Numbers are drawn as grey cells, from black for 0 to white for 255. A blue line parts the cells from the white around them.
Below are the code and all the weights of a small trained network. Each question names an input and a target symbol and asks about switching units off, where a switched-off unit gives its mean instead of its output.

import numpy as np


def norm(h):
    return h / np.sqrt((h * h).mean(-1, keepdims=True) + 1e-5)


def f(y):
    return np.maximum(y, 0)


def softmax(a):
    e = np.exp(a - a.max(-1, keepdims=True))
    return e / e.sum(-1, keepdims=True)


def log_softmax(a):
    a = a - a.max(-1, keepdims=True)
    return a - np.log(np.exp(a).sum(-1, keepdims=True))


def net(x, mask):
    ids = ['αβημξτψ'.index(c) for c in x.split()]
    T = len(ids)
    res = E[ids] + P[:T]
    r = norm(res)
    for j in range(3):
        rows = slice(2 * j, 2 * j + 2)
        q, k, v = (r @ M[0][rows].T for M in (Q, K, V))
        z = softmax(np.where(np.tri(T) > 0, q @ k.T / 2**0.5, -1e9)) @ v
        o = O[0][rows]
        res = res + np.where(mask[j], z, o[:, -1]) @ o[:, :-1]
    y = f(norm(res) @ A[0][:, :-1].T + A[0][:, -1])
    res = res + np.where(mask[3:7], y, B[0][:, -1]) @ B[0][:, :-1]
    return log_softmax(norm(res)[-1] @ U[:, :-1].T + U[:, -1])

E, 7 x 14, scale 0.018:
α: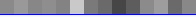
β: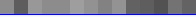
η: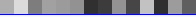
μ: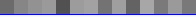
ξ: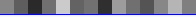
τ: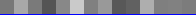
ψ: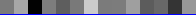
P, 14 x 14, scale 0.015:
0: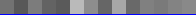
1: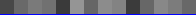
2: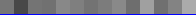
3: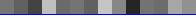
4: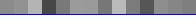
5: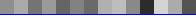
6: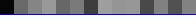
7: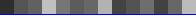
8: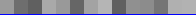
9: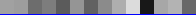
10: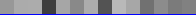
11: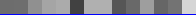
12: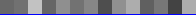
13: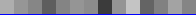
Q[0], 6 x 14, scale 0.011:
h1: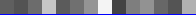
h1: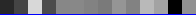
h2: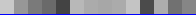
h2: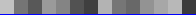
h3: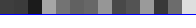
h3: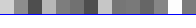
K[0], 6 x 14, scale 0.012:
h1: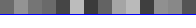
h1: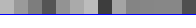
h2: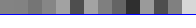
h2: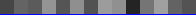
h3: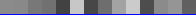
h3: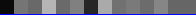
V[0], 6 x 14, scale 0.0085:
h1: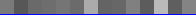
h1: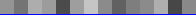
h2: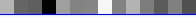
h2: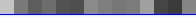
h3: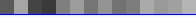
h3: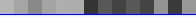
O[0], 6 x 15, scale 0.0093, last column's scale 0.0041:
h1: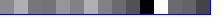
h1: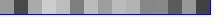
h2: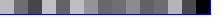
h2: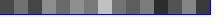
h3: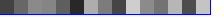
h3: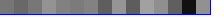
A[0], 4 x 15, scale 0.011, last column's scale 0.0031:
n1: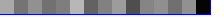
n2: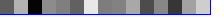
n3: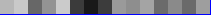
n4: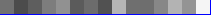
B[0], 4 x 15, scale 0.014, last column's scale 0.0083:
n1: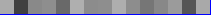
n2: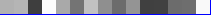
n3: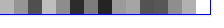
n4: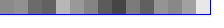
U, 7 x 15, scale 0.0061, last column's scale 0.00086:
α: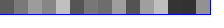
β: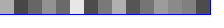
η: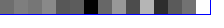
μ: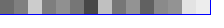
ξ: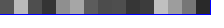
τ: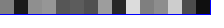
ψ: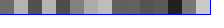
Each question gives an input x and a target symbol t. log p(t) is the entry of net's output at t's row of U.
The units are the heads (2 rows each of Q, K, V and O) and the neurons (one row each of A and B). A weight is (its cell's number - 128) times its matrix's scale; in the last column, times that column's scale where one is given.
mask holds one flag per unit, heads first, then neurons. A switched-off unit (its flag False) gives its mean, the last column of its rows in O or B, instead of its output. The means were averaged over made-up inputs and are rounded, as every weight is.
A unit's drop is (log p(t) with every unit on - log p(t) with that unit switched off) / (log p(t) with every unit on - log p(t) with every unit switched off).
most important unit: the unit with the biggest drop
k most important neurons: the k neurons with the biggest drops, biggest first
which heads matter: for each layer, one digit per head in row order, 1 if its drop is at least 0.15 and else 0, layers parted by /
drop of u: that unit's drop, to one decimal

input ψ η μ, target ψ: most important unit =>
h2
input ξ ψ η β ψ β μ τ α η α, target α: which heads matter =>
101
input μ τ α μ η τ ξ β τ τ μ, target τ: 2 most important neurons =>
[n2 n3]
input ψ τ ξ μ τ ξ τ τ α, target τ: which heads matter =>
001
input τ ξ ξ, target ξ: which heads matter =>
100
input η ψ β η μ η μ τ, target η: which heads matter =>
100
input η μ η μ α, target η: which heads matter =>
100
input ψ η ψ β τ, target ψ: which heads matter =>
010
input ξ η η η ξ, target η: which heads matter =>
100
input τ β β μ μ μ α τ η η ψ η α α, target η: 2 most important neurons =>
[n2 n4]
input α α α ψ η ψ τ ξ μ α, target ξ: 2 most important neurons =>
[n2 n3]
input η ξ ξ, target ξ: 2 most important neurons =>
[n4 n2]
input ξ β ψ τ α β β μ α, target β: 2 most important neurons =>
[n1 n2]
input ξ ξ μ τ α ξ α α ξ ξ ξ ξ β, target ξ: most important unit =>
h1
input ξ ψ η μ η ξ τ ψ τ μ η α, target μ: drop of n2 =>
0.2
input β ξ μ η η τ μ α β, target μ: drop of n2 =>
0.2
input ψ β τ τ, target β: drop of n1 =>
0.2
